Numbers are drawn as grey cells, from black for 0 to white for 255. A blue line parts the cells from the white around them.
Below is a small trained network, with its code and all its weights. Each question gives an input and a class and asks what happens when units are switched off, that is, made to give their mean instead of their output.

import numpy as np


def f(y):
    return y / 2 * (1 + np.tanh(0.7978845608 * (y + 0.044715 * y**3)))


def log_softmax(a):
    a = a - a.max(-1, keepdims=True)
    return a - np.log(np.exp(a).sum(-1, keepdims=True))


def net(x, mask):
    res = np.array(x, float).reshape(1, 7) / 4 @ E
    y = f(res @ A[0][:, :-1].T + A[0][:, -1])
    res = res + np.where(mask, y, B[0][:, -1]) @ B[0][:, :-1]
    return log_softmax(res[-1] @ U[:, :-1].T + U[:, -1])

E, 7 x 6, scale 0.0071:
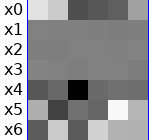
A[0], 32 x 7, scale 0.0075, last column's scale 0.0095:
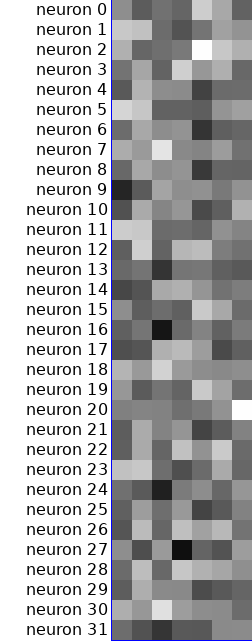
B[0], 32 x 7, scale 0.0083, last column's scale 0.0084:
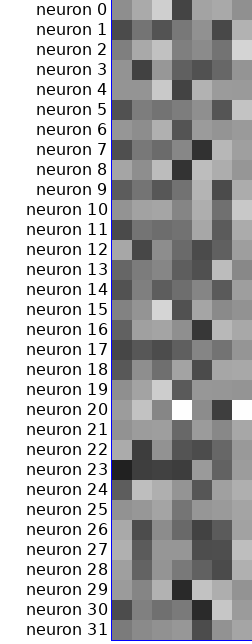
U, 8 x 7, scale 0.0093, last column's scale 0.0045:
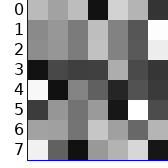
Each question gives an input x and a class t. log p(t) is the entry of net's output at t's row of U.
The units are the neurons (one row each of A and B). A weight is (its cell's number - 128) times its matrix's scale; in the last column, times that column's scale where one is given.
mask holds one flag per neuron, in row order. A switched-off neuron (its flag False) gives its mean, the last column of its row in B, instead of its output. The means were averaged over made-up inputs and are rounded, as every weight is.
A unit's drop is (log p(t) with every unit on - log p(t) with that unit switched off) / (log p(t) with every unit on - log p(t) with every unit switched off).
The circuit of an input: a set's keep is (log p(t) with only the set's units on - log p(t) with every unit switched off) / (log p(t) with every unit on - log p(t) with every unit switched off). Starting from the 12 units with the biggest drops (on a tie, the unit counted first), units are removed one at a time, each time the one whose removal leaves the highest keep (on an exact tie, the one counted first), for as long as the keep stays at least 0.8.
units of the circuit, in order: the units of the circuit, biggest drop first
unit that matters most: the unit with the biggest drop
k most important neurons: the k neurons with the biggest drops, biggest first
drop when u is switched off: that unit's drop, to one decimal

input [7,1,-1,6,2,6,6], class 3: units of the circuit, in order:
(neuron 23; neuron 1)
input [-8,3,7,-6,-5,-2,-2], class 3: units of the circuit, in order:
(neuron 17; neuron 9)
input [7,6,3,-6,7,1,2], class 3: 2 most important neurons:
(neuron 23; neuron 1)
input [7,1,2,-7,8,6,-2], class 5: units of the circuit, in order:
(neuron 16; neuron 24)
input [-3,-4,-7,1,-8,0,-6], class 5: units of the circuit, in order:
(neuron 30; neuron 7)
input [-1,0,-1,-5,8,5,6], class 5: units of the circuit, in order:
(neuron 16; neuron 24)
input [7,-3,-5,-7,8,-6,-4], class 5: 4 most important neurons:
(neuron 16; neuron 31; neuron 13; neuron 24)
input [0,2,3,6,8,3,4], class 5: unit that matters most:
neuron 16
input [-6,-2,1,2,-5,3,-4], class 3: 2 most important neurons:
(neuron 17; neuron 9)
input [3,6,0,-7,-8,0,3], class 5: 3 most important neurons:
(neuron 30; neuron 7; neuron 18)
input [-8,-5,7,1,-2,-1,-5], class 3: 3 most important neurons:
(neuron 17; neuron 9; neuron 14)
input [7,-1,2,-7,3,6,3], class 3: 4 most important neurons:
(neuron 23; neuron 1; neuron 5; neuron 11)
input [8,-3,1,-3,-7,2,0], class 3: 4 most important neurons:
(neuron 23; neuron 1; neuron 11; neuron 5)
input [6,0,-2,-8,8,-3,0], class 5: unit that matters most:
neuron 16
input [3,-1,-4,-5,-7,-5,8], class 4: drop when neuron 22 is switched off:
0.2
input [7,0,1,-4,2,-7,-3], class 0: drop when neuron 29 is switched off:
0.2
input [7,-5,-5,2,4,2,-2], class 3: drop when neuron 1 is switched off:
0.3
